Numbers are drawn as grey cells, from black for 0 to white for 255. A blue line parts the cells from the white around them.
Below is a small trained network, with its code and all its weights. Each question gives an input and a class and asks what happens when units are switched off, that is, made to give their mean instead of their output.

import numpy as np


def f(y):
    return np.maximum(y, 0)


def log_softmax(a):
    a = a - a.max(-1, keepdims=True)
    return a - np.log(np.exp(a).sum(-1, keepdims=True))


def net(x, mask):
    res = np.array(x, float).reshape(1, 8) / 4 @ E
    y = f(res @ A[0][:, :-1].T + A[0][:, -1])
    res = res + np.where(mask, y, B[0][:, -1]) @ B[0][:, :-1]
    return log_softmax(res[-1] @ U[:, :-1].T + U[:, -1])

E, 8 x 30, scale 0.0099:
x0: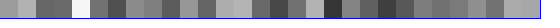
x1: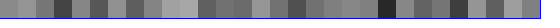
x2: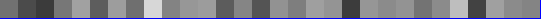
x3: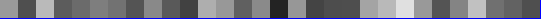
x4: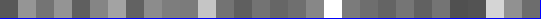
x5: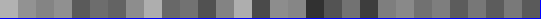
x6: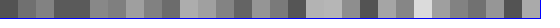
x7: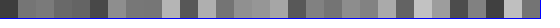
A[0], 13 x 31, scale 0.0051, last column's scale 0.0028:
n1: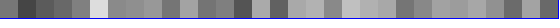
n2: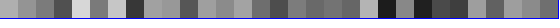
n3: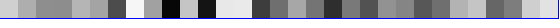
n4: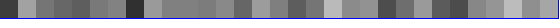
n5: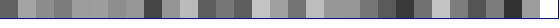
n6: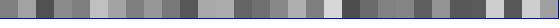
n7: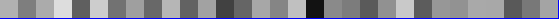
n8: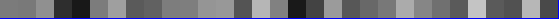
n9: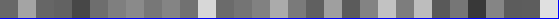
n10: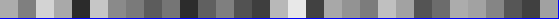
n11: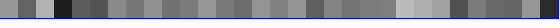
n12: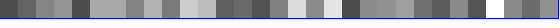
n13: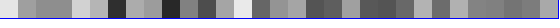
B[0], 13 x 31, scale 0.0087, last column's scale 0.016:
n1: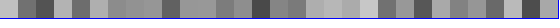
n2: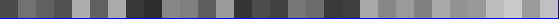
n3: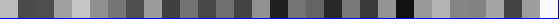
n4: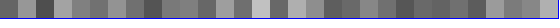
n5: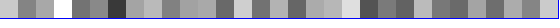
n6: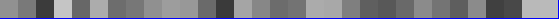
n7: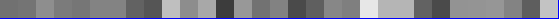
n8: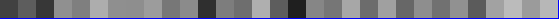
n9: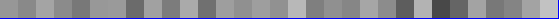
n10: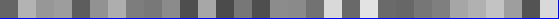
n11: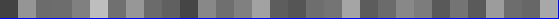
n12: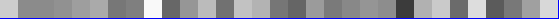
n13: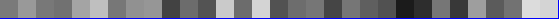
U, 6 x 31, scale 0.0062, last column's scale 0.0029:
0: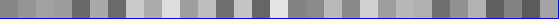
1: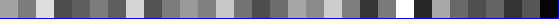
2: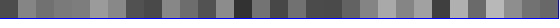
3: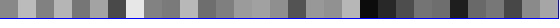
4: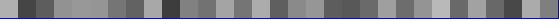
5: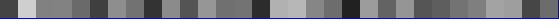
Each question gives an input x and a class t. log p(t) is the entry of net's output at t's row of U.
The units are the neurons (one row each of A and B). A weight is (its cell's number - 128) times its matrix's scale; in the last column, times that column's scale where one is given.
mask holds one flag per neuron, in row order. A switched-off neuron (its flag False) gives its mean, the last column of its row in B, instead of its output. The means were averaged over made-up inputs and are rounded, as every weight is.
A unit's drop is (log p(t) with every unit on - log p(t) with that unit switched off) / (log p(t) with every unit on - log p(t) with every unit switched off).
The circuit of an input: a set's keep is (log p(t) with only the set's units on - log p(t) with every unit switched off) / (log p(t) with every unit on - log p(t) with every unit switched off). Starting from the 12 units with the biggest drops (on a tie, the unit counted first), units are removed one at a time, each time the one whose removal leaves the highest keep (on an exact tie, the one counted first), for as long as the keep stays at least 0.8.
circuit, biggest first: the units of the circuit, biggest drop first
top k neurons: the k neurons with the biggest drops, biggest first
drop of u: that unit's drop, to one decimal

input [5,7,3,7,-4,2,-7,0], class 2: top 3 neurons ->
n2; n12; n5
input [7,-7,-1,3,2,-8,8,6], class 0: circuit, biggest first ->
n3
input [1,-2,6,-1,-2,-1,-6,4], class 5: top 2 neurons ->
n3; n12
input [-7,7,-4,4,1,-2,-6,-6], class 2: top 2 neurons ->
n8; n2
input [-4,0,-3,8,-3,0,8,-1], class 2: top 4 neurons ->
n8; n5; n11; n12
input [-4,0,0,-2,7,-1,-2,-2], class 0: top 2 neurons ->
n3; n13
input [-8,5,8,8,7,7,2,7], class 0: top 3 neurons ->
n3; n12; n13
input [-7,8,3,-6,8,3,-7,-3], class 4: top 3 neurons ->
n12; n2; n4
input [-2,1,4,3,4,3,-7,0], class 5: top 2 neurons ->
n3; n2
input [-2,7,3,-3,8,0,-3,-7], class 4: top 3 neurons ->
n2; n12; n11
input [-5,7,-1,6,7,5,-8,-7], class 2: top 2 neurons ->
n2; n8
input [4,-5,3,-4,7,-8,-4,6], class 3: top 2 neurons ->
n10; n7
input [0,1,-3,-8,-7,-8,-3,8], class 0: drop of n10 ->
-0.2
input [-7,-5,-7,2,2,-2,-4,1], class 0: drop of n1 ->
0.0
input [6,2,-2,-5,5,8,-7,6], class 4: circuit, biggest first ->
n2
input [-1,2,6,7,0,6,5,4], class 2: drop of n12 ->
0.1
